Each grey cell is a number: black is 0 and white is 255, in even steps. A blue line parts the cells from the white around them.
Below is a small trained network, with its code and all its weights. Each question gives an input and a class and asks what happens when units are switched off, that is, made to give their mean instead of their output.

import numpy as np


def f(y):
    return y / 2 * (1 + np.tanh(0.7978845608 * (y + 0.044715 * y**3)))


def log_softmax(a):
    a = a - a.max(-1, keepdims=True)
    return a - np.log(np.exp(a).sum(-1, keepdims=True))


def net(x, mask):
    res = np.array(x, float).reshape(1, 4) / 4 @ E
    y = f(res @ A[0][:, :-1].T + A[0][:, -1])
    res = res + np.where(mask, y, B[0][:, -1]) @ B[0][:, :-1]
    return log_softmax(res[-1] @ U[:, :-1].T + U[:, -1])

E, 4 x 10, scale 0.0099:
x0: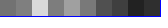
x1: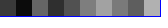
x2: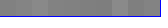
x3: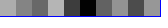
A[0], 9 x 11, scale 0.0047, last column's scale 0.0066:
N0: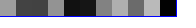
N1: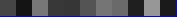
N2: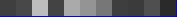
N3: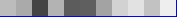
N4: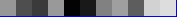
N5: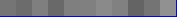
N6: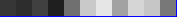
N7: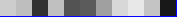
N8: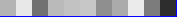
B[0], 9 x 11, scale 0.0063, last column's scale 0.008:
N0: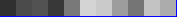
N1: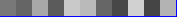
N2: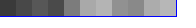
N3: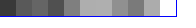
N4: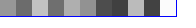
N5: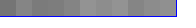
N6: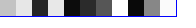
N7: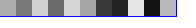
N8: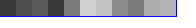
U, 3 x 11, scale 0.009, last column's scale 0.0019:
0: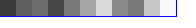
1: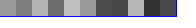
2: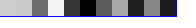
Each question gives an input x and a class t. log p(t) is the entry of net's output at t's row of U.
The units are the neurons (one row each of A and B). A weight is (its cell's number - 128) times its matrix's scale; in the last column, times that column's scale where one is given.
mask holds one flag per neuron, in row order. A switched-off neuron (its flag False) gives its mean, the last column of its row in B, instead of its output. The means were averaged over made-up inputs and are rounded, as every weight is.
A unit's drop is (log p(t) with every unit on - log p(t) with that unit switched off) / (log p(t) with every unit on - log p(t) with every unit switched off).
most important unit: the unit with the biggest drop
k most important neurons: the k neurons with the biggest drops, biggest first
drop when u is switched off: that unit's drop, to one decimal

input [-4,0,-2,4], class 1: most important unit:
N4
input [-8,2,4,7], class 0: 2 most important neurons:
(N0 N3)
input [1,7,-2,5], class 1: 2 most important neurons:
(N4 N1)
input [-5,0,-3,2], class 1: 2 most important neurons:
(N7 N4)
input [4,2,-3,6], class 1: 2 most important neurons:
(N6 N4)
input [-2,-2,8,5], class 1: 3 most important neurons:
(N6 N4 N7)
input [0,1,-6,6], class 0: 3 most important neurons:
(N6 N0 N7)
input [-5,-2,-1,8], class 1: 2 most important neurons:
(N7 N4)
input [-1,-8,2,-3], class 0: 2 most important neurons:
(N8 N4)
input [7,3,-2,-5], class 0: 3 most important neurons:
(N2 N4 N7)
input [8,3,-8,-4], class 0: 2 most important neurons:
(N2 N4)
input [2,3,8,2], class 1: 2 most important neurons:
(N6 N3)
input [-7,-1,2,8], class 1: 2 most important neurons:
(N7 N4)
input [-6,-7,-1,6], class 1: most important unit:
N7
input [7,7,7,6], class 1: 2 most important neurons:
(N1 N4)
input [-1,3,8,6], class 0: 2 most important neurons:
(N0 N7)
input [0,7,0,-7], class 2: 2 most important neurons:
(N6 N3)
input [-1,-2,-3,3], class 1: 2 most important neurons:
(N6 N4)
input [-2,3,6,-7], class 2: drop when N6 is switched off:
0.5
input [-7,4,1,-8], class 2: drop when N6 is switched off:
0.8
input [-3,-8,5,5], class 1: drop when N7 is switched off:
0.2
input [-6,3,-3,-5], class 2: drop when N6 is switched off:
0.7
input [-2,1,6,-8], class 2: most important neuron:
(N6)
